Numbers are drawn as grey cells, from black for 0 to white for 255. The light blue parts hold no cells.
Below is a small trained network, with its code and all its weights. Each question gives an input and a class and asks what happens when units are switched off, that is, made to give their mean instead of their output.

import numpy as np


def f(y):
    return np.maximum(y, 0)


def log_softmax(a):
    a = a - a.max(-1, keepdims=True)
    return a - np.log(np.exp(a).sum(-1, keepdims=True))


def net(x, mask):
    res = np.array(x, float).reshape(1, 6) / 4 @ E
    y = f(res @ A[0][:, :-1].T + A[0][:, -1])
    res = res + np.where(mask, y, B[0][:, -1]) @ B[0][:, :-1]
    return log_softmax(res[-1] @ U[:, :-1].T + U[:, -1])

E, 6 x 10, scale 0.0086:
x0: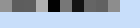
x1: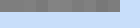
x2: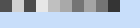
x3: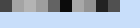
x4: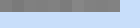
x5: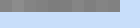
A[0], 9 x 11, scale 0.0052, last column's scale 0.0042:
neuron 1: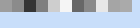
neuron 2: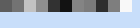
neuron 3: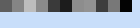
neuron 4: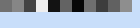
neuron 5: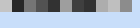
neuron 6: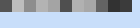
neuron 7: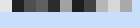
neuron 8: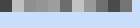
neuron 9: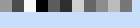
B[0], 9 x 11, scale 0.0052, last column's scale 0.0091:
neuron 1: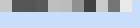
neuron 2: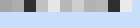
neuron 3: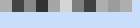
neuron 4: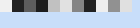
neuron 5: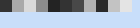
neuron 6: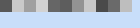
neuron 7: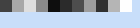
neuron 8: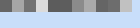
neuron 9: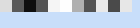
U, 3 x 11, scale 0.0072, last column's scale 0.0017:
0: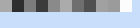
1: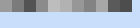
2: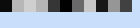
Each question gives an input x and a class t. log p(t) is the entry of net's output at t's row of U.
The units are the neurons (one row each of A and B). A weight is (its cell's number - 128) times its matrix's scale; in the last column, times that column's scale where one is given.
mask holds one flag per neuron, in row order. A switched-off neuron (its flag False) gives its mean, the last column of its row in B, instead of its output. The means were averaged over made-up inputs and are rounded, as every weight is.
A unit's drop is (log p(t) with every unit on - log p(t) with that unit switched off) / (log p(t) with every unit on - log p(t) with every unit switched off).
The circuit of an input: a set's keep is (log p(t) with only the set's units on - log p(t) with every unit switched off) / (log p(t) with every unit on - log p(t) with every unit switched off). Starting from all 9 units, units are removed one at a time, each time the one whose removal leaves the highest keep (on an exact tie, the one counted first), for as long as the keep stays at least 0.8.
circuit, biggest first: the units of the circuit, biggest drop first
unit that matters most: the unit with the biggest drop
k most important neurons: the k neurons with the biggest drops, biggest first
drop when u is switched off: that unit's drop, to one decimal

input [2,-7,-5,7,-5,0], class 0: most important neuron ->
neuron 3
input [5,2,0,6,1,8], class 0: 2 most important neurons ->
neuron 4; neuron 3
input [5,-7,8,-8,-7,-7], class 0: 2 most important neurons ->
neuron 2; neuron 4
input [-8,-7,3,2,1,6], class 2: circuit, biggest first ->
neuron 9; neuron 4
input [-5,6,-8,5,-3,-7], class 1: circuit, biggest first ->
neuron 2; neuron 9
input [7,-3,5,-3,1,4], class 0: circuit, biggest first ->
neuron 4; neuron 2
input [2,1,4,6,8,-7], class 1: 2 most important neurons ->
neuron 4; neuron 7
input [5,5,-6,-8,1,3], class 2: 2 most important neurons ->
neuron 7; neuron 5
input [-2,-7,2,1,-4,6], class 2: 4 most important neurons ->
neuron 9; neuron 4; neuron 1; neuron 2
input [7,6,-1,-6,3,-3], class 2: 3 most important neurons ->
neuron 7; neuron 5; neuron 9
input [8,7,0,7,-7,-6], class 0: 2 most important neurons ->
neuron 4; neuron 3
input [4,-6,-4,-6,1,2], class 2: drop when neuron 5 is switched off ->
0.1
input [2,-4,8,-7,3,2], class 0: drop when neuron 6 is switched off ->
0.2
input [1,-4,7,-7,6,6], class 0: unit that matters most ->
neuron 2
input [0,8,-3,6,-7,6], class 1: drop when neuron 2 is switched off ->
0.2
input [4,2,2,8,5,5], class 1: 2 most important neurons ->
neuron 2; neuron 4
